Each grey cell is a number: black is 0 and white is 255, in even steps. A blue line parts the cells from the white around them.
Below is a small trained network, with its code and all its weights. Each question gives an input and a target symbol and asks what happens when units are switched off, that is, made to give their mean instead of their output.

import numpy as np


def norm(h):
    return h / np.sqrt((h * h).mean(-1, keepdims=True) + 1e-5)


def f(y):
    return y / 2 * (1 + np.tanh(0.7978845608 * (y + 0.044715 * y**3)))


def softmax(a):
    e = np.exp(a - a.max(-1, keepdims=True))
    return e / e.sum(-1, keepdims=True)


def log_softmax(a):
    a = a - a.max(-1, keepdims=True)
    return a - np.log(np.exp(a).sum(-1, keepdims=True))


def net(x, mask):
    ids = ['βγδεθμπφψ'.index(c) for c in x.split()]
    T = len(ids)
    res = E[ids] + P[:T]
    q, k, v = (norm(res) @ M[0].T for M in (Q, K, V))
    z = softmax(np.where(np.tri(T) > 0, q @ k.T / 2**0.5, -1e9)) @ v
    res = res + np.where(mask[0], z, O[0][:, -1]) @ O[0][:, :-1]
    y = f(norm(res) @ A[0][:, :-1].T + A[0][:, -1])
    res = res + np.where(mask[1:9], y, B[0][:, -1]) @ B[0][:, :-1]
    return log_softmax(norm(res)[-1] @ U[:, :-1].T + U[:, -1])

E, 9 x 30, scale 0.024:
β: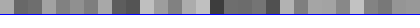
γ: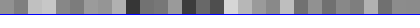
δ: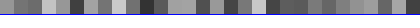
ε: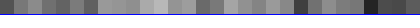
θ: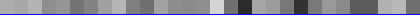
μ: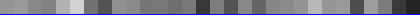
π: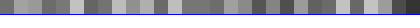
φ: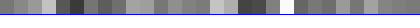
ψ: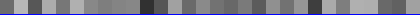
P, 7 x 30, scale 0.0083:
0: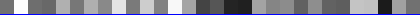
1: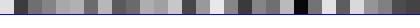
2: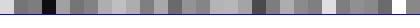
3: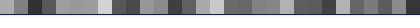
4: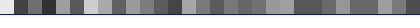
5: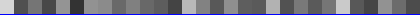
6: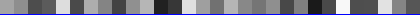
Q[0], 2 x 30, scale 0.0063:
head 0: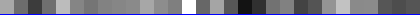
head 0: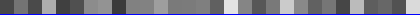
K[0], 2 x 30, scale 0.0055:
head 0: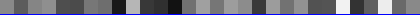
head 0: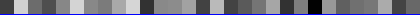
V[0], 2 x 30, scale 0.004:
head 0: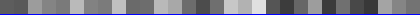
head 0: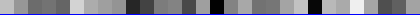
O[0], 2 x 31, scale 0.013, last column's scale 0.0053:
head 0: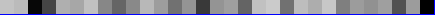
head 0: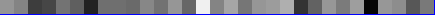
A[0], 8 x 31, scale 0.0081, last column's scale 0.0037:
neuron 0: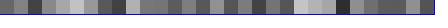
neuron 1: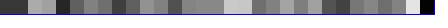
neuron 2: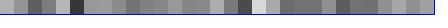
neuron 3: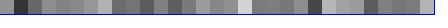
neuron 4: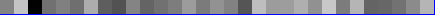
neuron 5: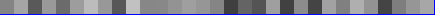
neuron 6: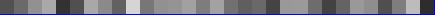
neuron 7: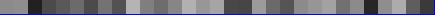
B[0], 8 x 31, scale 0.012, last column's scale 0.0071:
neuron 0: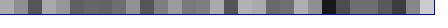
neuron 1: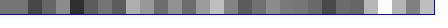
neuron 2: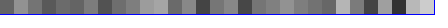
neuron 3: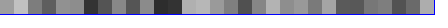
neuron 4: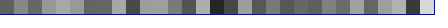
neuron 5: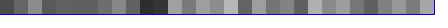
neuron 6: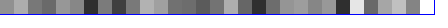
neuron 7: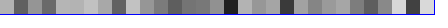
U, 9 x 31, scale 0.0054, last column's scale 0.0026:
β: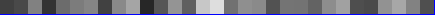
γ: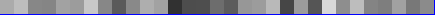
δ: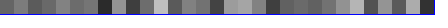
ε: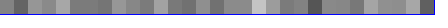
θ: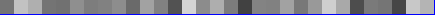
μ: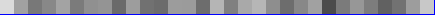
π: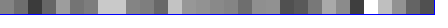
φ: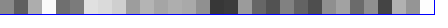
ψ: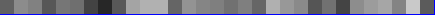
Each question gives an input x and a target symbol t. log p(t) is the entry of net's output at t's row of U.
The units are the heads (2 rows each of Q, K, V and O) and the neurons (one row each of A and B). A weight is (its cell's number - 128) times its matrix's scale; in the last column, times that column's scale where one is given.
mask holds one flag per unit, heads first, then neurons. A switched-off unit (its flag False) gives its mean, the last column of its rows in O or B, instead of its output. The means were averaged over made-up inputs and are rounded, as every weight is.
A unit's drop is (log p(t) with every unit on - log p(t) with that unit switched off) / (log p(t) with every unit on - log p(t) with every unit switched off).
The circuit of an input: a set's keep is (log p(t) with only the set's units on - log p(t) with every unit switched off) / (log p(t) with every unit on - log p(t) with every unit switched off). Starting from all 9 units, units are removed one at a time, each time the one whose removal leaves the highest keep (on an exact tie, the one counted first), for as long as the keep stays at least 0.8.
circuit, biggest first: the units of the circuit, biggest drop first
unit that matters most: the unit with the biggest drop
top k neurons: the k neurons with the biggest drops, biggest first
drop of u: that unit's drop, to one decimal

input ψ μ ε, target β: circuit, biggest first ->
head 0; neuron 6
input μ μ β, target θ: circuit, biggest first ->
neuron 3; neuron 4; neuron 6
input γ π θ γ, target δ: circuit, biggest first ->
head 0; neuron 4; neuron 2
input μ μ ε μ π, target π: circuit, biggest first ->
head 0; neuron 6; neuron 2
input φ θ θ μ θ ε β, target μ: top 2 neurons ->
neuron 0; neuron 2
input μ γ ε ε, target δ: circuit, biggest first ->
head 0; neuron 4; neuron 7; neuron 5
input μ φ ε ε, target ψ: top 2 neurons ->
neuron 6; neuron 1
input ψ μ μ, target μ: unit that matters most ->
neuron 0
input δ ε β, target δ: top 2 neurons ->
neuron 4; neuron 5
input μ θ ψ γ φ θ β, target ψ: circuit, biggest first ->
head 0; neuron 6; neuron 1
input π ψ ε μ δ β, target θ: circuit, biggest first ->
neuron 3; neuron 4
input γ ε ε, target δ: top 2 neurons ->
neuron 4; neuron 7
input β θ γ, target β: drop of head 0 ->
0.6
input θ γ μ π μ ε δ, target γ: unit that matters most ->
head 0
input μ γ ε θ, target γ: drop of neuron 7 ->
0.8
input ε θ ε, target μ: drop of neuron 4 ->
0.1
